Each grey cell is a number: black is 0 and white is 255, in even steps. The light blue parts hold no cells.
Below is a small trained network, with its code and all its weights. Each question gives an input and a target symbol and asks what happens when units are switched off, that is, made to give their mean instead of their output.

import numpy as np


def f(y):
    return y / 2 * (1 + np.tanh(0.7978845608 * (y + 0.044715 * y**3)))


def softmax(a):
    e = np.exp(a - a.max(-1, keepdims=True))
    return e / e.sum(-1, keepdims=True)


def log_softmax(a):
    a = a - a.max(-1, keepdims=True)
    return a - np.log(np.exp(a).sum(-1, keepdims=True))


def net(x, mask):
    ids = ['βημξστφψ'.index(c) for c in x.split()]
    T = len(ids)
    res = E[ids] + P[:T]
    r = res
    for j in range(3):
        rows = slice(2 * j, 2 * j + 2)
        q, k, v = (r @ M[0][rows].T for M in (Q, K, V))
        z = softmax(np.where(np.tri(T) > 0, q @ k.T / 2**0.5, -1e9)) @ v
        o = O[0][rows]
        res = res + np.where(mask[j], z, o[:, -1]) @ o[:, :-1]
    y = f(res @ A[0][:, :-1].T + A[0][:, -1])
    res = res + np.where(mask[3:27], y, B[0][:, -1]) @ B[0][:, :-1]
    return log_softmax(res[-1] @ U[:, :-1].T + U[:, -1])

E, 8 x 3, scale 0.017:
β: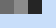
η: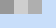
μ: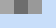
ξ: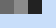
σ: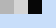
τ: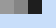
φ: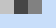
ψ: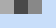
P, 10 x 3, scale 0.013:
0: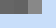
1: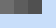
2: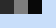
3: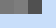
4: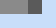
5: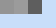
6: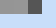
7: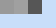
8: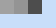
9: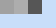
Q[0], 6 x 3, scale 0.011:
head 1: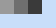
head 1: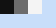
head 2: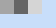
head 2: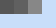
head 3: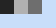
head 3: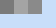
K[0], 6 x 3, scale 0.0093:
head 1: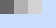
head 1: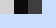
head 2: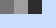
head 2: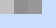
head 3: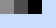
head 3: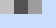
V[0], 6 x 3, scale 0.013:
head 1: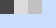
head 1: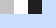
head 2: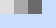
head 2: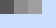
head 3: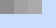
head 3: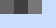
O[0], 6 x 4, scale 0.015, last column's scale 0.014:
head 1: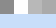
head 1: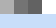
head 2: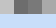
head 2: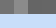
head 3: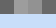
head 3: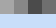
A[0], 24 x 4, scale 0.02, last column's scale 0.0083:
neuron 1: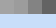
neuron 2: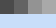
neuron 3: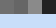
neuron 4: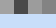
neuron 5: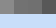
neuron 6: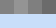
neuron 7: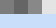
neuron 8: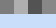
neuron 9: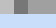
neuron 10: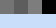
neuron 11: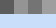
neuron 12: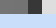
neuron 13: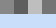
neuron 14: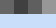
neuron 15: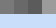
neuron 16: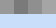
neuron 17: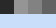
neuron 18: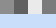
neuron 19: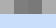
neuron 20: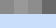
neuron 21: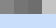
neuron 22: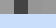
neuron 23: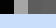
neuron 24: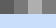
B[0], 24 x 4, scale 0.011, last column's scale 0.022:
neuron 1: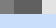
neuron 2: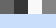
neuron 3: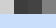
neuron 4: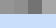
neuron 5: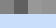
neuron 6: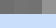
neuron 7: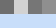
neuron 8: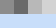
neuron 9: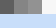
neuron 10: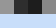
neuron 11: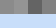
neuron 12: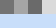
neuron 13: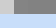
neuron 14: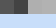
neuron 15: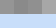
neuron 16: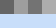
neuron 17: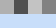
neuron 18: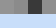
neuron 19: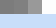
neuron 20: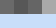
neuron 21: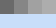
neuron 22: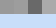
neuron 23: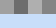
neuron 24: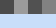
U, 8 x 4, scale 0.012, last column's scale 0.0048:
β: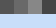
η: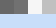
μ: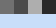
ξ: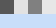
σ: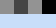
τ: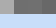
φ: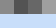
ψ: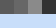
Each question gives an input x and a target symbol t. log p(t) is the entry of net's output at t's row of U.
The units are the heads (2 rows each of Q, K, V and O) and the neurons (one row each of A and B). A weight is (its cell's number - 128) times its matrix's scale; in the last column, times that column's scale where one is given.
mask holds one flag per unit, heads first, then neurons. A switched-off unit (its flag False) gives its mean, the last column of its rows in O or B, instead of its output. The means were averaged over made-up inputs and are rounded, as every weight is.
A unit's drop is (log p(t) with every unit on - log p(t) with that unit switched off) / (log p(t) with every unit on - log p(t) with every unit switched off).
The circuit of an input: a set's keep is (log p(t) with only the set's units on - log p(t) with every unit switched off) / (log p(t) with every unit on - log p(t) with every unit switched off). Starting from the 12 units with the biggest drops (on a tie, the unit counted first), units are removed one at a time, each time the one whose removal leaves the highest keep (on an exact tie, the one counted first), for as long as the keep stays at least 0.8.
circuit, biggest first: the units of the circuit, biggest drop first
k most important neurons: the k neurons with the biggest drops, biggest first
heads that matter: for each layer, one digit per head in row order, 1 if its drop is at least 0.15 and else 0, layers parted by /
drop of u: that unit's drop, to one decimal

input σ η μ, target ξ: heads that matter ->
000
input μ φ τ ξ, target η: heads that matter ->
110
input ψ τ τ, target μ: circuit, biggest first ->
head 1; neuron 14
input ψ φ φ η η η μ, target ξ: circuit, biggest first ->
neuron 14; neuron 8
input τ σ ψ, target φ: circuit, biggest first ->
head 1
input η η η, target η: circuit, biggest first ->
head 1; neuron 8; neuron 12
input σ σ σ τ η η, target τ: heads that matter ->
110
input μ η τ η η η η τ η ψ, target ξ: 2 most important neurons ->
neuron 14; neuron 8
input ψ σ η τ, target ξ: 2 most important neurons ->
neuron 14; neuron 12
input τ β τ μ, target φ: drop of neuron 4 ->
0.2
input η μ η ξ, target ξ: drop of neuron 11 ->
0.1
